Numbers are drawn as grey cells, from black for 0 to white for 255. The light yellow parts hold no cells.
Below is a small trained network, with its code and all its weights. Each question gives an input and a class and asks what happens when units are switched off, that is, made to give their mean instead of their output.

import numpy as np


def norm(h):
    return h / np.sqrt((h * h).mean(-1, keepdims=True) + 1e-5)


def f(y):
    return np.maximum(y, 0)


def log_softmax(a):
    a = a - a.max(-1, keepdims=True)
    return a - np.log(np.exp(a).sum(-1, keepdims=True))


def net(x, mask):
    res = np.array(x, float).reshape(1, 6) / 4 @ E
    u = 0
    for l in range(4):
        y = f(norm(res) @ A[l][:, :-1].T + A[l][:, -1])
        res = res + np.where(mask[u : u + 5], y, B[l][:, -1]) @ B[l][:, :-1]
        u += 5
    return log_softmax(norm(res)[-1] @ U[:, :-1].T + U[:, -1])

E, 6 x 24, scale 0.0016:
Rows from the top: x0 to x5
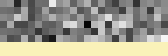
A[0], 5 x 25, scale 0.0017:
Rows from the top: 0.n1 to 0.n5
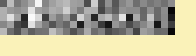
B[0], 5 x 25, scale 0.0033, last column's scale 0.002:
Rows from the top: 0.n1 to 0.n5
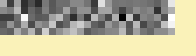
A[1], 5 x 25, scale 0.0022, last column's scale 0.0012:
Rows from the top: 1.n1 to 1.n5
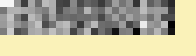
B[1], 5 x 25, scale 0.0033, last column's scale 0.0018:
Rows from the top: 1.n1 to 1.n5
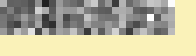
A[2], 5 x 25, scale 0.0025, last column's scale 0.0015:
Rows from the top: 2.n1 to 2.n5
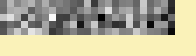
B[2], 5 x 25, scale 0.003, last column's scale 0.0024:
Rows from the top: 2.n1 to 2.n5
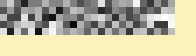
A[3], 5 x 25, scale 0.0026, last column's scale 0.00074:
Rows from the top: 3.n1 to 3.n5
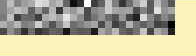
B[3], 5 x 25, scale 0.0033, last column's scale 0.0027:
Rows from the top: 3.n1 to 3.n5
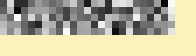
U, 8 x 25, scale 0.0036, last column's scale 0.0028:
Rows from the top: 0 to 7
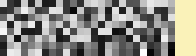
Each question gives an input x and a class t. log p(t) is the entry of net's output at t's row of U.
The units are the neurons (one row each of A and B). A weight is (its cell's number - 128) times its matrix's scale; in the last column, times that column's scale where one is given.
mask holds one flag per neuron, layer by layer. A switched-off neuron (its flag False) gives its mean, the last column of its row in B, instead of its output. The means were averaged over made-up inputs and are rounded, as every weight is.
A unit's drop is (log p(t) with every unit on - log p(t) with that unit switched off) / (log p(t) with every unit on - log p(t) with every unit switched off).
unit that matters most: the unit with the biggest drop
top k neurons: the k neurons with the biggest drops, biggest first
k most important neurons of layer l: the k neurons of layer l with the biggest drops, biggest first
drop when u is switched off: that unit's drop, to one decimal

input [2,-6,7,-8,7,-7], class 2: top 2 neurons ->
[3.n1, 2.n1]
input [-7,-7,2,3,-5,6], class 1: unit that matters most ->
0.n3
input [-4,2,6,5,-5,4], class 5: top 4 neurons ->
[3.n2, 3.n1, 2.n3, 1.n1]
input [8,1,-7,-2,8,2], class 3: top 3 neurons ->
[3.n3, 1.n5, 0.n1]
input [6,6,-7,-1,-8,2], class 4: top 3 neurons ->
[0.n2, 0.n3, 3.n4]
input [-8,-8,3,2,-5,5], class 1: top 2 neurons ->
[0.n3, 3.n3]
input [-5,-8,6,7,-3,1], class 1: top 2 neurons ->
[0.n3, 3.n1]
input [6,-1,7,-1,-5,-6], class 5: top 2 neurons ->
[2.n2, 3.n2]
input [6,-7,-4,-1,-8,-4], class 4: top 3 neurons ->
[0.n2, 2.n4, 3.n4]
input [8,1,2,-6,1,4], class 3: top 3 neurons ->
[1.n5, 3.n3, 0.n5]
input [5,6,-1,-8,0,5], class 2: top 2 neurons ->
[3.n1, 0.n3]
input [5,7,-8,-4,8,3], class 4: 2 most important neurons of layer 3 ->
[3.n5, 3.n2]
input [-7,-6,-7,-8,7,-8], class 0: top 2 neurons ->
[2.n3, 1.n1]
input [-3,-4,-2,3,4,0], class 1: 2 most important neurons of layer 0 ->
[0.n3, 0.n1]
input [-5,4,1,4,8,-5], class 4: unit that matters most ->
3.n5
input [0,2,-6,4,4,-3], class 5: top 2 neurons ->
[0.n4, 3.n1]
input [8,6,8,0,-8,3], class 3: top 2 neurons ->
[3.n3, 1.n5]
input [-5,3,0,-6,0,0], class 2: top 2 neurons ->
[3.n1, 0.n3]
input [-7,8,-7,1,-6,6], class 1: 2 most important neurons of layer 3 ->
[3.n3, 3.n2]
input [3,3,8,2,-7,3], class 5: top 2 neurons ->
[3.n2, 2.n2]
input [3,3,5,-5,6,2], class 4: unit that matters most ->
3.n5
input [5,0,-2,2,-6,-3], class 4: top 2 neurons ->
[0.n2, 0.n1]
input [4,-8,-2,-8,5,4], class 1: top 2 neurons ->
[0.n3, 1.n5]
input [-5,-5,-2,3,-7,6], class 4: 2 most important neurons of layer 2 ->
[2.n3, 2.n4]
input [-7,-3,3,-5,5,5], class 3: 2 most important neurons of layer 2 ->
[2.n5, 2.n3]
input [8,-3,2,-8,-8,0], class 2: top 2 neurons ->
[3.n1, 2.n1]
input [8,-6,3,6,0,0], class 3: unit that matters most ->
3.n3
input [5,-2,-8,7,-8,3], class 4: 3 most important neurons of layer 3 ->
[3.n1, 3.n2, 3.n4]
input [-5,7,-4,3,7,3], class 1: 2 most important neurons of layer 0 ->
[0.n1, 0.n2]
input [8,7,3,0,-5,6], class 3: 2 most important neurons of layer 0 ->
[0.n3, 0.n5]
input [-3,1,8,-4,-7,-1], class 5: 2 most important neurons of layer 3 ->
[3.n2, 3.n5]
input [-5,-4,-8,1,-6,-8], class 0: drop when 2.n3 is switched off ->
0.9
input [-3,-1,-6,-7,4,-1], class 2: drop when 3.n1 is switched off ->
0.9
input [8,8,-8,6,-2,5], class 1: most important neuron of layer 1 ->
[1.n1]
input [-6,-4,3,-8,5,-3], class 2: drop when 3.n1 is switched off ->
1.0
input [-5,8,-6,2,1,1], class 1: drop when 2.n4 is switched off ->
1.3
